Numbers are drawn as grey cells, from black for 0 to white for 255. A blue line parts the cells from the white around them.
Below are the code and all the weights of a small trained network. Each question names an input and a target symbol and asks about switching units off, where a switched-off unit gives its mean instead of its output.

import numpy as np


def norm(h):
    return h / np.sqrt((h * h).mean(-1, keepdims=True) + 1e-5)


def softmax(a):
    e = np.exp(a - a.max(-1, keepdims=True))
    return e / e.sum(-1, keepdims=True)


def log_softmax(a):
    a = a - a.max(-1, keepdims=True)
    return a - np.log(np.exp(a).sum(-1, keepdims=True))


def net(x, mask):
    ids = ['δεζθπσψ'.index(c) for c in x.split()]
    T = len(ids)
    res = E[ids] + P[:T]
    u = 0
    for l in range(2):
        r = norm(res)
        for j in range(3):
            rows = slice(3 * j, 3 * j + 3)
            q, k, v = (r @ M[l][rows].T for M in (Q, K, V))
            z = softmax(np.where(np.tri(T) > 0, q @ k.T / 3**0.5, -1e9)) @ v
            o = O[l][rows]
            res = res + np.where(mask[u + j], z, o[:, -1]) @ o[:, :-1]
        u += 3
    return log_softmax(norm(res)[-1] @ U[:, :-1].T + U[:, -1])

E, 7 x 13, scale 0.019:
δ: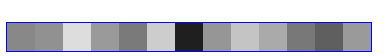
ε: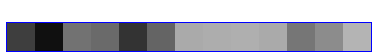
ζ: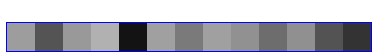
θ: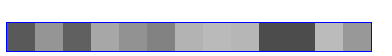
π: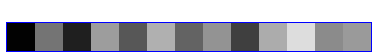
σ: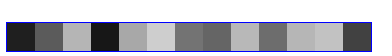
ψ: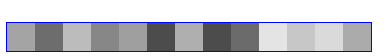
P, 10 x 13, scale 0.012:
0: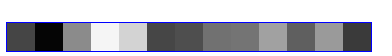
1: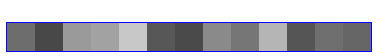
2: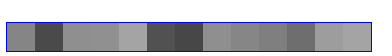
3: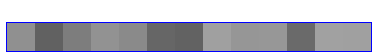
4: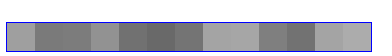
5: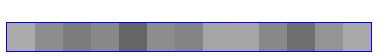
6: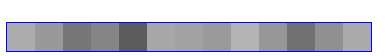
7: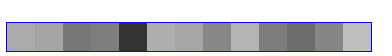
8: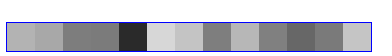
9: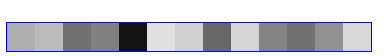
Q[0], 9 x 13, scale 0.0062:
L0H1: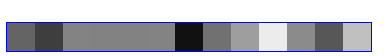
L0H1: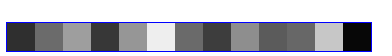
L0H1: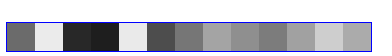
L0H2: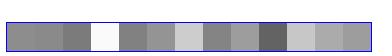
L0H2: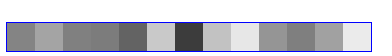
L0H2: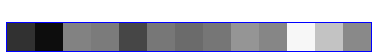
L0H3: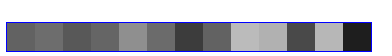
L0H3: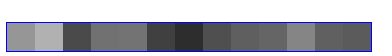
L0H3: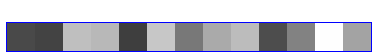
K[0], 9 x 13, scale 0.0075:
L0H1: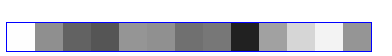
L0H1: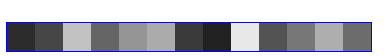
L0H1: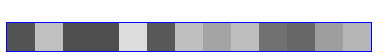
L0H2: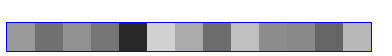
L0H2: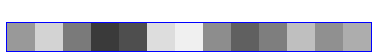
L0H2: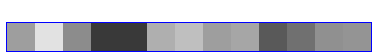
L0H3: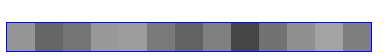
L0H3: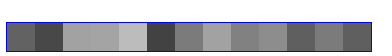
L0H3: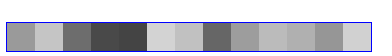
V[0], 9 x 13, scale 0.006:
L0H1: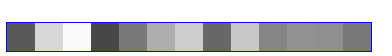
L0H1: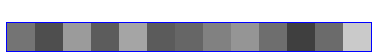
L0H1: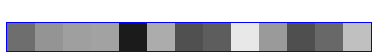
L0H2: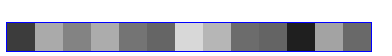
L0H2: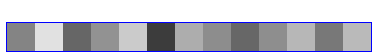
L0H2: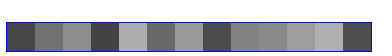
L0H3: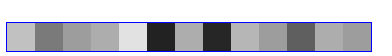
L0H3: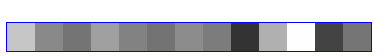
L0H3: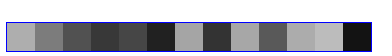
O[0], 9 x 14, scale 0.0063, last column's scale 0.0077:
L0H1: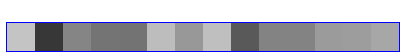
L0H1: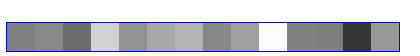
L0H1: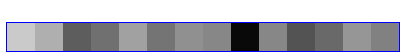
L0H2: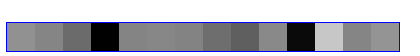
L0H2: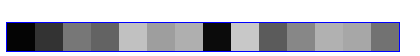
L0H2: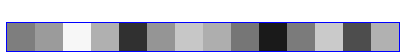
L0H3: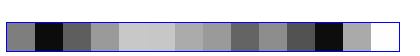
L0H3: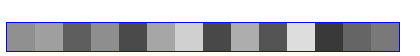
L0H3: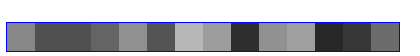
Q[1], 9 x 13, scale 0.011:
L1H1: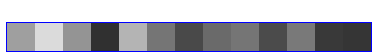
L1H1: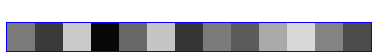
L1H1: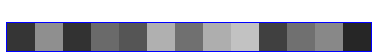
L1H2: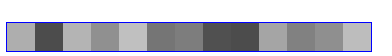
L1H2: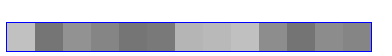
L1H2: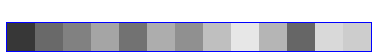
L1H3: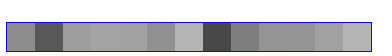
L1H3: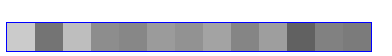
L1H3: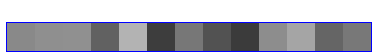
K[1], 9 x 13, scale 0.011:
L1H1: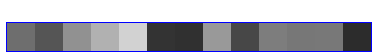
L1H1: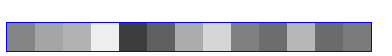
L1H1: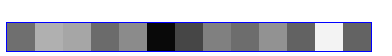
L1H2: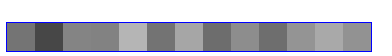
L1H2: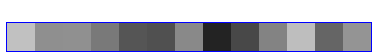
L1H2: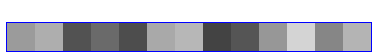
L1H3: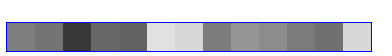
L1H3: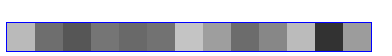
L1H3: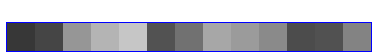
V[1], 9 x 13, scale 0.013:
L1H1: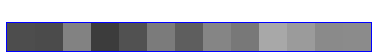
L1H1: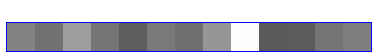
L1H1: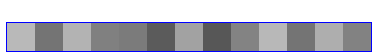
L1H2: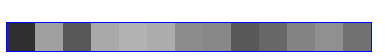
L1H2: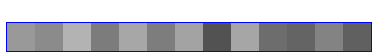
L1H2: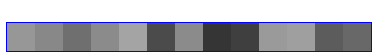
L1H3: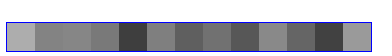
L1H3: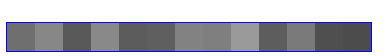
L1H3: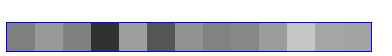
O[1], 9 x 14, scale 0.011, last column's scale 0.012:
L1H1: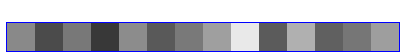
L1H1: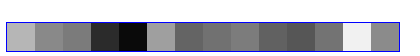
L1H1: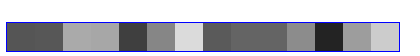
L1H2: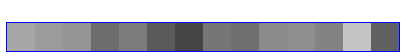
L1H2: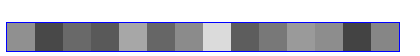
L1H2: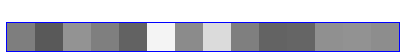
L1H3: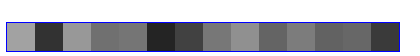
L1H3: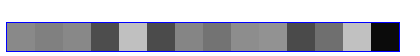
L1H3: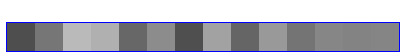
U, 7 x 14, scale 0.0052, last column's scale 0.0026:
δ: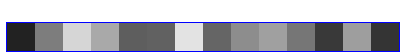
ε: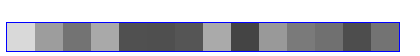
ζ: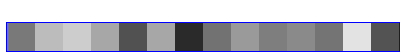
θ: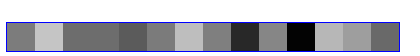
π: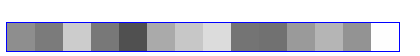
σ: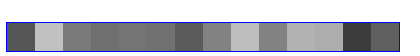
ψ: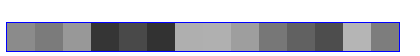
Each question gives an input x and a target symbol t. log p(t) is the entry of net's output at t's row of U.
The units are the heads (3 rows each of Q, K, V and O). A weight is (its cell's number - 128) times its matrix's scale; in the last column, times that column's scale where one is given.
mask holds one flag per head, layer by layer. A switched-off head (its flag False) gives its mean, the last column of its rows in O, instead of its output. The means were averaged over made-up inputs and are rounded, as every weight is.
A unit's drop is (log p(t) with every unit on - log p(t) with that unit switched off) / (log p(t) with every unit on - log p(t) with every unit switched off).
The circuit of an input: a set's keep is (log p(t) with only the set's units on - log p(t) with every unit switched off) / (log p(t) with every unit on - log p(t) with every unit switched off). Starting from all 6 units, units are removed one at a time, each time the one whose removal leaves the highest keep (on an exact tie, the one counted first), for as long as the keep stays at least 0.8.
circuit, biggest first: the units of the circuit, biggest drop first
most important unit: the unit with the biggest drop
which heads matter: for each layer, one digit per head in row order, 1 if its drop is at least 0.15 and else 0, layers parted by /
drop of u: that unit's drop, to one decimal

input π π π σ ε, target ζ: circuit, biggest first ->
(L1H2)
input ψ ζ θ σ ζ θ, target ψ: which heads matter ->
000 / 001
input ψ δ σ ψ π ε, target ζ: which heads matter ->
001 / 010
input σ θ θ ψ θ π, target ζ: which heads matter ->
000 / 010
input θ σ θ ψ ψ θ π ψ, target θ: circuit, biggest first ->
(L0H3; L1H1)
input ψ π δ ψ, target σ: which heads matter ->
001 / 100
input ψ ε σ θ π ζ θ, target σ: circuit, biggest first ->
(L1H1; L0H2)
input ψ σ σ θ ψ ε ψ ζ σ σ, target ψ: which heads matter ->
101 / 001
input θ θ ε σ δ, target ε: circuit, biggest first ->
(L0H1; L1H3)
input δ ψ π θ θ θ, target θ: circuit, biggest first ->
(L0H2; L1H1)
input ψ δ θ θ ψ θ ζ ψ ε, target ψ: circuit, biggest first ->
(L1H3; L0H1)
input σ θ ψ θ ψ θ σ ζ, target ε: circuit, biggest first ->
(L0H1; L0H2; L1H2)
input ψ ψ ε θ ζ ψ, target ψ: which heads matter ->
011 / 101
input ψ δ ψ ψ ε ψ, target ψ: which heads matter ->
000 / 101
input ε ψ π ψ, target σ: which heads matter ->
000 / 100
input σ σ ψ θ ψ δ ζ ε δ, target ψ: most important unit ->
L1H3
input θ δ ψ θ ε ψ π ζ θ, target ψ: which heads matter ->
010 / 001
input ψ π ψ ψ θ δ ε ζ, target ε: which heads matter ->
110 / 000
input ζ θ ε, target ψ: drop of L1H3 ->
0.2
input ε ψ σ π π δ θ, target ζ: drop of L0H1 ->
-0.1
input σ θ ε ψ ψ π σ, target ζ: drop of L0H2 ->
0.0
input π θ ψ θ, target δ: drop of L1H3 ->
-0.1
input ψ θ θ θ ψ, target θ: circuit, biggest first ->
(L1H1)
